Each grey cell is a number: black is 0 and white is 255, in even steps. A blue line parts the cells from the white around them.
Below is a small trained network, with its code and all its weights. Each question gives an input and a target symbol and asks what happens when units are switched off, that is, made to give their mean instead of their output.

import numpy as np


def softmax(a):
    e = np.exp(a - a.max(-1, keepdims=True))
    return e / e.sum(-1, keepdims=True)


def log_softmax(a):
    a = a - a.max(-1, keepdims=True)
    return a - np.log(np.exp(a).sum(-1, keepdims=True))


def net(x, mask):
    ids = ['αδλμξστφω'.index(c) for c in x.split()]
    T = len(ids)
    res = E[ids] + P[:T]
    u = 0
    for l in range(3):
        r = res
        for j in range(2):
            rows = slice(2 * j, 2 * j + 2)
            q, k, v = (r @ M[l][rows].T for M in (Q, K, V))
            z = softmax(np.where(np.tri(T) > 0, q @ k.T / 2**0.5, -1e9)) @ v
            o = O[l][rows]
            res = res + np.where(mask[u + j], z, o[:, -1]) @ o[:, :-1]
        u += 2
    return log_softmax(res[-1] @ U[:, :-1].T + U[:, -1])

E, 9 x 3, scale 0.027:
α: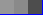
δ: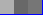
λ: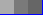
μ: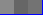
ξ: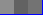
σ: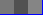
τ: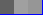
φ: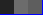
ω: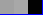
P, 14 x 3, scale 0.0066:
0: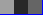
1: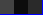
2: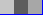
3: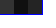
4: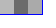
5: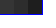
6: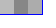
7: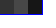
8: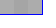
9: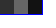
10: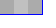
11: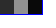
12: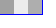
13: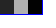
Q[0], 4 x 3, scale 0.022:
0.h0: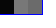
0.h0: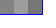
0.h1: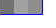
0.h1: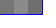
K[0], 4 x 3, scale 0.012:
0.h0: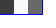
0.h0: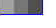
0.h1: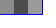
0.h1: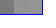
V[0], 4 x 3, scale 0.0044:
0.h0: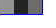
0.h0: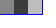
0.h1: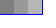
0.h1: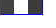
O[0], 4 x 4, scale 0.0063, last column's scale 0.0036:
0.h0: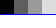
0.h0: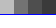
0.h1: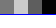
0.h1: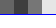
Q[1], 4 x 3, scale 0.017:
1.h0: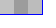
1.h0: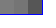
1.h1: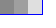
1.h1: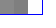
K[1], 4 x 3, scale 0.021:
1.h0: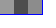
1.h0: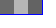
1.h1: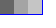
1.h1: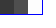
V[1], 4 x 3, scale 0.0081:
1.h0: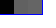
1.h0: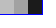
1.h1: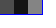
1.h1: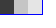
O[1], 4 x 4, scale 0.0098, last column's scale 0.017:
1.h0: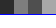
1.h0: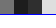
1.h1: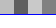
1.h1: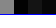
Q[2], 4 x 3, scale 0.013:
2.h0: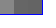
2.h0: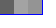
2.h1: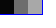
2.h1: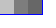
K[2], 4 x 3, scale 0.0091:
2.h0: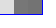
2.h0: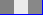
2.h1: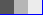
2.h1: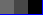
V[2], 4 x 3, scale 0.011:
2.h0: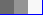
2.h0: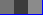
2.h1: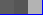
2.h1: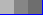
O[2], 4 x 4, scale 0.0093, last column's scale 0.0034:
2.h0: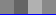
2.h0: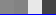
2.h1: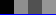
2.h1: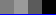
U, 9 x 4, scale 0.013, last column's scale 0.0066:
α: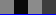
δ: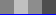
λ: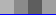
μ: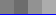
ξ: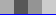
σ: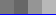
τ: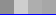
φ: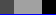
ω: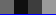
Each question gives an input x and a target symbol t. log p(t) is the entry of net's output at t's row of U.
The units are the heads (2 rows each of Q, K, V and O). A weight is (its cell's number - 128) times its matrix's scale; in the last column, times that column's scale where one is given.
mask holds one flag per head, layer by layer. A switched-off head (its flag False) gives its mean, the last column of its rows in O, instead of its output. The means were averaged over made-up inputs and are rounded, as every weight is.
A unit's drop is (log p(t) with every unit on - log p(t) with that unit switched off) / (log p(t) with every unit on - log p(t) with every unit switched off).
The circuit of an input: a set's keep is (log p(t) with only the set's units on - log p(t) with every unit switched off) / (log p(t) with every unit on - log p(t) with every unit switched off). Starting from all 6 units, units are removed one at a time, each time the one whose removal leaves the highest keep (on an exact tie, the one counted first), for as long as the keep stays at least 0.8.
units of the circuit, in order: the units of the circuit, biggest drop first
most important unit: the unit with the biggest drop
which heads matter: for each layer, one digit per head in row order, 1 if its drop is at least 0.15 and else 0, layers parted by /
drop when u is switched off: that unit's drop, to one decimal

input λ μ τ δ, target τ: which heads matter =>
00 / 10 / 00
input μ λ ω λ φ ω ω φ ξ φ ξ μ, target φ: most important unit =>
1.h1
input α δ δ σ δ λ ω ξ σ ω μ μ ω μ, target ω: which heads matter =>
10 / 10 / 00
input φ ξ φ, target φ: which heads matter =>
00 / 10 / 01
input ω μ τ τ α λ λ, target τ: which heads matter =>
00 / 11 / 00
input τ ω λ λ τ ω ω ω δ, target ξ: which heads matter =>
10 / 11 / 01
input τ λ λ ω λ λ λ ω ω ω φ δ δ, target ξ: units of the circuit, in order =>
(1.h0 1.h1 2.h1)
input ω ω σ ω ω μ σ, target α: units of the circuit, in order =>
(1.h1 2.h0)
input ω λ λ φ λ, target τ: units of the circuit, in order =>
(1.h0 1.h1)
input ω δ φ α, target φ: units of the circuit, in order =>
(1.h1 2.h1)
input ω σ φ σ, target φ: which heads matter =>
01 / 01 / 01
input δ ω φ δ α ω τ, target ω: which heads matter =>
00 / 01 / 00
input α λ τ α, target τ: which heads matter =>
00 / 10 / 00
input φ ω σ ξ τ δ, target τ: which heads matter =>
01 / 11 / 00
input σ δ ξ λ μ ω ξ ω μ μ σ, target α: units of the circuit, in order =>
(1.h1)
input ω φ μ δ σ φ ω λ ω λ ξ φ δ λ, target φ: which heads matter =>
01 / 11 / 01
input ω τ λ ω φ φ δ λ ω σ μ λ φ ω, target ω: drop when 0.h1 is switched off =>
0.0
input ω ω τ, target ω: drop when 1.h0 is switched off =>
0.0
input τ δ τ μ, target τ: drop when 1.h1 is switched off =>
0.1
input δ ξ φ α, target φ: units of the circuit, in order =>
(1.h0)
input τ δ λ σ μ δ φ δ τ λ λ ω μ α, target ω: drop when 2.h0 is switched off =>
0.0
